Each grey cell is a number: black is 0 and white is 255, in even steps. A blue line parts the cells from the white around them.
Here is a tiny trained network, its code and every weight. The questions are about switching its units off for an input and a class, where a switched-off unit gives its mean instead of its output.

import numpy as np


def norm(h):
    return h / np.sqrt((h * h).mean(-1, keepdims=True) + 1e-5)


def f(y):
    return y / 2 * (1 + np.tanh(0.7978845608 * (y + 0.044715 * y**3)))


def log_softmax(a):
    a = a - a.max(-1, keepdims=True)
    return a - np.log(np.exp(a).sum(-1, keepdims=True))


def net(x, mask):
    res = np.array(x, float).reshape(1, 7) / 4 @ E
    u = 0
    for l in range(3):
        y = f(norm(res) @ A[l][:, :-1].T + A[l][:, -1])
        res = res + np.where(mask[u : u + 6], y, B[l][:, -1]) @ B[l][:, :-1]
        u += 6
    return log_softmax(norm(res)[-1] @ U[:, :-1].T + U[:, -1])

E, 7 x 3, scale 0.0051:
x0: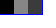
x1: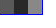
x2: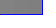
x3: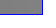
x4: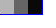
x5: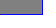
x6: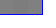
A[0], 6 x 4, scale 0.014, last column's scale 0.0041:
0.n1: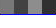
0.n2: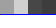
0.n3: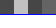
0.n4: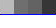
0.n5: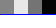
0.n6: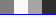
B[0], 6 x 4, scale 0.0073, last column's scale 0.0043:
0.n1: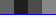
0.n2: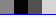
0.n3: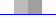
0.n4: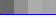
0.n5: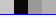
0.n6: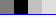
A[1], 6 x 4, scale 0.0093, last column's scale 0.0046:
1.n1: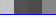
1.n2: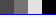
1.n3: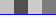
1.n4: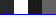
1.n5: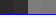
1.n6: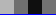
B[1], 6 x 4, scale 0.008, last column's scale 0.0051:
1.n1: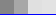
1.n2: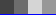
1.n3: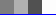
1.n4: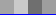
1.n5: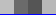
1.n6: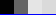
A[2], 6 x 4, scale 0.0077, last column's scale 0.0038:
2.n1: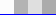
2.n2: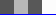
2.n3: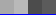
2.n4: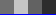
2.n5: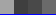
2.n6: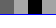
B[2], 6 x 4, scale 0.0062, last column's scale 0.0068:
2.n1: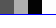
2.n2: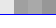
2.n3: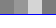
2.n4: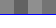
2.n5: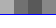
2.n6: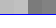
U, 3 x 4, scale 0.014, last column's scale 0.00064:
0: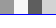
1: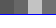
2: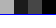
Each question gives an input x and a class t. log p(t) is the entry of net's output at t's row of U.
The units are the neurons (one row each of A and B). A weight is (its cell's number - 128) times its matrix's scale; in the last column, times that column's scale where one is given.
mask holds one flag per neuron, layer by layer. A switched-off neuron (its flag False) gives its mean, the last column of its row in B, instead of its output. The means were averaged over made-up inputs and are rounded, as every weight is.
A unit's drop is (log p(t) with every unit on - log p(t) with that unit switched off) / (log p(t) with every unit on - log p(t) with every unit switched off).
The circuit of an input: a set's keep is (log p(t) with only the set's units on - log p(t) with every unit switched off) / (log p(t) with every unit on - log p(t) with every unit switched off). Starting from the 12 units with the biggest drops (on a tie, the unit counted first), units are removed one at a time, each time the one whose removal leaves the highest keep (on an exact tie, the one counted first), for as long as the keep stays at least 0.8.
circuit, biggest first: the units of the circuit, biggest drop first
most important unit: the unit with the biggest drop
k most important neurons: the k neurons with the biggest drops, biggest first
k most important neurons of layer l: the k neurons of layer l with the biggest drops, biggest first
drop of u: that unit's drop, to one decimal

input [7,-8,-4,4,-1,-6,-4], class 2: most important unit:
0.n5
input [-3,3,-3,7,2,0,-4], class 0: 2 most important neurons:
0.n2, 0.n6
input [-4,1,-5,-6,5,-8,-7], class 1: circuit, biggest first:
0.n3, 0.n6, 1.n6
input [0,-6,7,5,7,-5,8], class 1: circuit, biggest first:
1.n6, 0.n2, 1.n1, 0.n6
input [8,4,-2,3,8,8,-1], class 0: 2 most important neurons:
0.n6, 0.n5
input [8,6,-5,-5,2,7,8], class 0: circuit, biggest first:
0.n6, 0.n2, 1.n4
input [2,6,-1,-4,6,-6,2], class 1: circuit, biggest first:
1.n6, 0.n2
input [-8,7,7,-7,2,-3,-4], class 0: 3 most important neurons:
0.n2, 0.n6, 1.n3
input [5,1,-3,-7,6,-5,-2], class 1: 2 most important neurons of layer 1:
1.n6, 1.n3
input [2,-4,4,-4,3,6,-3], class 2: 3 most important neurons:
0.n2, 0.n5, 0.n3
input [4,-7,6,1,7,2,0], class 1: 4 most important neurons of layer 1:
1.n6, 1.n5, 1.n1, 1.n4
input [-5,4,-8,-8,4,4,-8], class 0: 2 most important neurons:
0.n4, 0.n2
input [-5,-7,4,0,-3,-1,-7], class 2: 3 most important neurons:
0.n6, 1.n6, 0.n3
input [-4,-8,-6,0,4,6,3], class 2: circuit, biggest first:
0.n2
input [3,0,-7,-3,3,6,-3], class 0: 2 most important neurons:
0.n3, 0.n6
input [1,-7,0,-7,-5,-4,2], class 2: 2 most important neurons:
0.n6, 1.n6
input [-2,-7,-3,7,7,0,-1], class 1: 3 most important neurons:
1.n6, 0.n2, 1.n1
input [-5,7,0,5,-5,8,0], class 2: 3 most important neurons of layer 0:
0.n1, 0.n3, 0.n4
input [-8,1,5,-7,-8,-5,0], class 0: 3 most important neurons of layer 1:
1.n6, 1.n3, 1.n1
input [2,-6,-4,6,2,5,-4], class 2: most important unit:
0.n2
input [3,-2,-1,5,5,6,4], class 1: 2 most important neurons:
1.n6, 0.n2
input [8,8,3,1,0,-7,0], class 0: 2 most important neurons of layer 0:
0.n6, 0.n2
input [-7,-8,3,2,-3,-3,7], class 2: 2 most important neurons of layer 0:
0.n6, 0.n5
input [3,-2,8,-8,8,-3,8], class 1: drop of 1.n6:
1.2
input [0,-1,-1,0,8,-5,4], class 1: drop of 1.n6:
0.7
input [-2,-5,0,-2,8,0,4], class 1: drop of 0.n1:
0.0
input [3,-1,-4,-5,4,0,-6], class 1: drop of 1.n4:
0.1
